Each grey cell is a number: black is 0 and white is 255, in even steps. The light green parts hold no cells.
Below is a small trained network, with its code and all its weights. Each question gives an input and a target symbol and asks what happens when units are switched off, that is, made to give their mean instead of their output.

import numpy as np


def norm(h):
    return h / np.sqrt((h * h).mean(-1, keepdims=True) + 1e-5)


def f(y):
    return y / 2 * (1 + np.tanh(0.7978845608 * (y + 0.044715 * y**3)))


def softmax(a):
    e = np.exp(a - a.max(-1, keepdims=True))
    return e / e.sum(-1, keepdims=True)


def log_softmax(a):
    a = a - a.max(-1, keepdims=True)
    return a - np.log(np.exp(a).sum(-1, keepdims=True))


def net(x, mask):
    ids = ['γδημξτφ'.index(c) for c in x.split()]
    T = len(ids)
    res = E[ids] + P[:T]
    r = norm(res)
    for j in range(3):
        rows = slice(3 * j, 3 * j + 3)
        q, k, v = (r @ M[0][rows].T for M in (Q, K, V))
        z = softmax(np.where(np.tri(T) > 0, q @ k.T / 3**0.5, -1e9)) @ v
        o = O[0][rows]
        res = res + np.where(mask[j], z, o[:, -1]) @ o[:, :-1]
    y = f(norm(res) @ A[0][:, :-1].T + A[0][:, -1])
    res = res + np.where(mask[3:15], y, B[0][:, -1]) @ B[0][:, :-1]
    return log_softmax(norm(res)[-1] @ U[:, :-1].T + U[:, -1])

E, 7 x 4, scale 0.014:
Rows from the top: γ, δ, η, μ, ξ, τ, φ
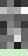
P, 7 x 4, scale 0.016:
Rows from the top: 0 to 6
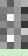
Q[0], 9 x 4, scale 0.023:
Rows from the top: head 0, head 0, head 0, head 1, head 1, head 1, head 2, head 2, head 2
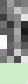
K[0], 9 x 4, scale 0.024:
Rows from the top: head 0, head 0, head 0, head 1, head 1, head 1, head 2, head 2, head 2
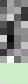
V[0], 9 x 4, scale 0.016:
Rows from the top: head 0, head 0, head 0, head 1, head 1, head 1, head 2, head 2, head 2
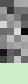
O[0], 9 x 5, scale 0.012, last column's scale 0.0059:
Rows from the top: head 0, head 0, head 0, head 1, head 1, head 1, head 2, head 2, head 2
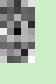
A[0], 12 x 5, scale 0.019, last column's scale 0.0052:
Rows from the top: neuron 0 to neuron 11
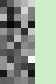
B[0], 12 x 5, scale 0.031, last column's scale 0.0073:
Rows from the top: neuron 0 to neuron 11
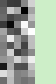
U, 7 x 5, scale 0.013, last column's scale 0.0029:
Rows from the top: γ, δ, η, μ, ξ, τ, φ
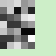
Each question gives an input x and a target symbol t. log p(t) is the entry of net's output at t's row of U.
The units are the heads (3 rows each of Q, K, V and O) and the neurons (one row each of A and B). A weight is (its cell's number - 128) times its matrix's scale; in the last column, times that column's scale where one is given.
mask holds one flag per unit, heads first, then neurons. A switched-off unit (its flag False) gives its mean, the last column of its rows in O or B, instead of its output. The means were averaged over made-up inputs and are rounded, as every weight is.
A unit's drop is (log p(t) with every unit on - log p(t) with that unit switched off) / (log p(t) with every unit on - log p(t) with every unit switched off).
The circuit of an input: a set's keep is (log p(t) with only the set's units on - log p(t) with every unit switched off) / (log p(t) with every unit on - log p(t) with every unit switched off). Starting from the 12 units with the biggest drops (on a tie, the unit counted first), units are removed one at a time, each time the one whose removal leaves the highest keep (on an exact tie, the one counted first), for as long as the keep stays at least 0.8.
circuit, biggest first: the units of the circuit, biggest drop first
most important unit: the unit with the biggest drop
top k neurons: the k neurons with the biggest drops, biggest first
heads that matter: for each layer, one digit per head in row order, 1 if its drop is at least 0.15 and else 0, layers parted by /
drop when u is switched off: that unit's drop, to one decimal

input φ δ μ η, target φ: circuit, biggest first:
(head 1)
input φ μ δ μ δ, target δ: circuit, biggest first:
(head 2; neuron 7)
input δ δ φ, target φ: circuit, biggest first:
(head 2; head 0)
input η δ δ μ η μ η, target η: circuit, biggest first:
(head 0; neuron 3)
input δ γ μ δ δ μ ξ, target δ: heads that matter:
011
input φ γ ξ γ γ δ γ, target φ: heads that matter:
010
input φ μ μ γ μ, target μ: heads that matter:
110
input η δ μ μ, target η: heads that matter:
100
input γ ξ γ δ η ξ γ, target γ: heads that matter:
010
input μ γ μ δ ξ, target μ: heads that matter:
110
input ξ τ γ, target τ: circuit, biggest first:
(neuron 6; neuron 10)
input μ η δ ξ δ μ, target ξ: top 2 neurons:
(neuron 6; neuron 4)
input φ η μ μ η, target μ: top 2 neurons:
(neuron 2; neuron 8)
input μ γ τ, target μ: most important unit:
head 1
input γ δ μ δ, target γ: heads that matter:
011
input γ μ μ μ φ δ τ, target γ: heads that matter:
000
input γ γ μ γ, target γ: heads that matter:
011
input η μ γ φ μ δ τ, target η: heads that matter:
100
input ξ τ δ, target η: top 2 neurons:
(neuron 0; neuron 5)
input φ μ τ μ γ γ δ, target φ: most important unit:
head 2
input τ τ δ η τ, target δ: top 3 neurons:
(neuron 0; neuron 10; neuron 8)
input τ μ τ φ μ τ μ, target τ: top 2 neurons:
(neuron 3; neuron 1)
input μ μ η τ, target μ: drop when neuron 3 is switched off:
0.0
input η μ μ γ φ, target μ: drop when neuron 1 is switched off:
0.1
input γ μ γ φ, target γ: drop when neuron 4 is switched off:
0.2
